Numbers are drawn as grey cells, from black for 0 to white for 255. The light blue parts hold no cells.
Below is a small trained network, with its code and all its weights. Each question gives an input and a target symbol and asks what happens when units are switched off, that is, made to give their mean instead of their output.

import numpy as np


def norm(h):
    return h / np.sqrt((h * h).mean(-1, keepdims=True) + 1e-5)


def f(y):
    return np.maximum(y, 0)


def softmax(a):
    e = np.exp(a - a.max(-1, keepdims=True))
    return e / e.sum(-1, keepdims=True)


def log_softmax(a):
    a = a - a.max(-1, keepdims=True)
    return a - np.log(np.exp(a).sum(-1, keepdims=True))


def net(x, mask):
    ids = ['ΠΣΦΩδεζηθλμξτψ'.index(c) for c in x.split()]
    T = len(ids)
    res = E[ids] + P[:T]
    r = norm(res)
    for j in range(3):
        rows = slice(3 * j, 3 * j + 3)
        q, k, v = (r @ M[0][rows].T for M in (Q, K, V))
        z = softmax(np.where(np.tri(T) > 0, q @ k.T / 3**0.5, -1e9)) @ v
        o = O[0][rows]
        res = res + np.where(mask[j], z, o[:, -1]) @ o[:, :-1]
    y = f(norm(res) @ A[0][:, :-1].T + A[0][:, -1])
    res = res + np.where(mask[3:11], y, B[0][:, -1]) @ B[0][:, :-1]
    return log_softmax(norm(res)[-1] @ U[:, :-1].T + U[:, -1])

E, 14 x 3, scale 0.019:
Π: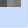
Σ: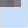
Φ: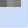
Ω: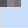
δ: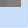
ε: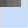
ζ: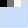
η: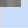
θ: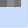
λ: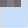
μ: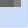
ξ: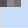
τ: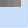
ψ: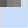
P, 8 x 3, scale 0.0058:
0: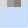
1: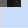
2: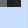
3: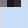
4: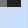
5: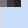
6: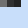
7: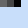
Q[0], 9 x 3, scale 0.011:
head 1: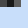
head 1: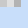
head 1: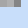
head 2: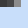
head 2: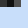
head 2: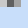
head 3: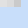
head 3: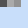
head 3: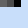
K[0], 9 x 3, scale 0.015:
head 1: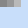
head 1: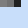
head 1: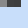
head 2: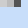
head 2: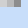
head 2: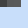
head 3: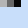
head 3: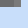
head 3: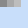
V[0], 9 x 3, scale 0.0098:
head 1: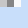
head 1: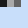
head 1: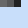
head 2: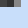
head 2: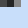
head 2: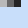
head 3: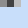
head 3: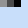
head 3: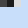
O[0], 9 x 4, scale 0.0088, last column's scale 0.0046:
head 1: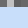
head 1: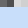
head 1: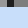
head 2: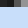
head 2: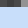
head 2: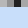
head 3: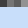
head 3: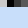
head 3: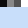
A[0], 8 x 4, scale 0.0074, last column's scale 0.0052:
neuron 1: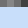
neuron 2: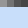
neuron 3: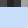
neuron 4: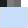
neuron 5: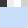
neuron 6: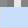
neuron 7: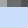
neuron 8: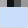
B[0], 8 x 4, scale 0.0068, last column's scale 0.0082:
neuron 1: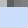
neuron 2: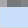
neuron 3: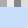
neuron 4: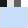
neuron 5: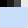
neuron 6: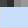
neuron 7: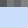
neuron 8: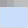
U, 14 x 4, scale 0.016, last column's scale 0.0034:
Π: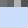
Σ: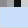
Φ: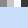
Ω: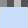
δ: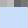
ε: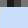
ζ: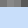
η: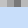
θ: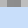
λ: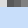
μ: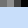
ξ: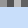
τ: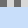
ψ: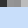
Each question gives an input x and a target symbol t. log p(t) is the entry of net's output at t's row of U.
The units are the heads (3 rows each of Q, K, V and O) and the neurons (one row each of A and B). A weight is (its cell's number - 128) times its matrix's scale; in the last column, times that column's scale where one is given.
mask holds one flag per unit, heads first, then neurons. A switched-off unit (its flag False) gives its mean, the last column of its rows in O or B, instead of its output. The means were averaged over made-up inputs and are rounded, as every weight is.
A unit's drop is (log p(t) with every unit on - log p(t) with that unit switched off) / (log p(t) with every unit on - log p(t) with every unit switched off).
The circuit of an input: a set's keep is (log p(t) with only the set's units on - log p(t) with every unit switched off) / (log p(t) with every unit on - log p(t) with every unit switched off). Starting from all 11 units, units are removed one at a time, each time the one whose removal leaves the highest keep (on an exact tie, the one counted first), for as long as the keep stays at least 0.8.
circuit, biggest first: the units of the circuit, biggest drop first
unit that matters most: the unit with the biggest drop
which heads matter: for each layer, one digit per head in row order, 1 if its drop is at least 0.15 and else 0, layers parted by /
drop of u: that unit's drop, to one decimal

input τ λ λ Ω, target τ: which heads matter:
110
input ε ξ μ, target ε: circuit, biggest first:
head 3
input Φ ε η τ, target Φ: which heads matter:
011
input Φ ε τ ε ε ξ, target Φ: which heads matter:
011
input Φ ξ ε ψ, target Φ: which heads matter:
011
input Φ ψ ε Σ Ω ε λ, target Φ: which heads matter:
011
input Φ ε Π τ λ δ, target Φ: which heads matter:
011
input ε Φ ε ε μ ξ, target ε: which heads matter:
101
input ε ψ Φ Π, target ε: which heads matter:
101
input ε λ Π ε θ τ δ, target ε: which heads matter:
110
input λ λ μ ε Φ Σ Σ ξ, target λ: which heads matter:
111
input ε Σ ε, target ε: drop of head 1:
0.2
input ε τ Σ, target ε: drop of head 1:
0.2
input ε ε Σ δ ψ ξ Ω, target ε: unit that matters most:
head 1
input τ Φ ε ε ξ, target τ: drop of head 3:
0.1
